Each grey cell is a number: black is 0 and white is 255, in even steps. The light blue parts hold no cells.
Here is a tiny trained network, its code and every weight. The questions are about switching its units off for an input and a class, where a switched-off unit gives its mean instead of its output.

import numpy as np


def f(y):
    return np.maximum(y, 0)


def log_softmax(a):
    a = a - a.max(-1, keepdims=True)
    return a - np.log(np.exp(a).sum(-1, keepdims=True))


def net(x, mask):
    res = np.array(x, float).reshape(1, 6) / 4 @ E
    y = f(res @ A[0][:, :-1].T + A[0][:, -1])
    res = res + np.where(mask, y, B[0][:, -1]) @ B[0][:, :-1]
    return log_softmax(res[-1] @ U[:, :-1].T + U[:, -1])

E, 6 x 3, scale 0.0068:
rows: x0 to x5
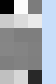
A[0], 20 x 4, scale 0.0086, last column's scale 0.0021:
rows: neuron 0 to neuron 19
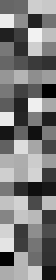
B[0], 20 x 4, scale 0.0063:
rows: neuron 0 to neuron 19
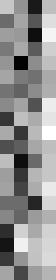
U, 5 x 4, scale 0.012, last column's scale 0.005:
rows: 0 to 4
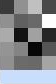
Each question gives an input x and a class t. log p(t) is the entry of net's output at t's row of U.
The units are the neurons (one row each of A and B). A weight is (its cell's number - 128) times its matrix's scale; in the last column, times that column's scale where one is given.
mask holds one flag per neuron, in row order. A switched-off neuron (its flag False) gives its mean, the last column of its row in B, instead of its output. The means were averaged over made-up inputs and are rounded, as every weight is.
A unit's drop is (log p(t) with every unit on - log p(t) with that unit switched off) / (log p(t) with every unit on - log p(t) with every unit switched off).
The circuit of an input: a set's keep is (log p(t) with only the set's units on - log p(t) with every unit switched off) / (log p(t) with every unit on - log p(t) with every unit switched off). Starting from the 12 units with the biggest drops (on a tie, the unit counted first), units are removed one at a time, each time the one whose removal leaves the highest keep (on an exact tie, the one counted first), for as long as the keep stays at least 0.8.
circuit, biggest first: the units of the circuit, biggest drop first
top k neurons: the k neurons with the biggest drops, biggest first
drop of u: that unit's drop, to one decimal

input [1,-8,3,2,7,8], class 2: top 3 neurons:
(neuron 9; neuron 13; neuron 4)
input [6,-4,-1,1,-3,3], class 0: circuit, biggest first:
(neuron 18)
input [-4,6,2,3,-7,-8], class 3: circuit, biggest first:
(neuron 2; neuron 0; neuron 7)
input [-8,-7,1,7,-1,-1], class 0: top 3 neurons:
(neuron 17; neuron 8; neuron 16)
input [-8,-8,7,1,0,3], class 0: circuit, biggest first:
(neuron 17; neuron 8)
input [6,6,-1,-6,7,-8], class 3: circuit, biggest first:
(neuron 2; neuron 0)
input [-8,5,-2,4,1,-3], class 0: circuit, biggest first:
(neuron 17; neuron 16)
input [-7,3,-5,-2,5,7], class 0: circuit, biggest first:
(neuron 17; neuron 8)
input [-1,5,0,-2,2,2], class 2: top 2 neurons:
(neuron 12; neuron 11)
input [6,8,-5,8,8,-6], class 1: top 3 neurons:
(neuron 2; neuron 0; neuron 9)
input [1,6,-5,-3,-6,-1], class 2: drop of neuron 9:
-0.1
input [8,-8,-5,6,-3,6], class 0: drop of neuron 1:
0.0
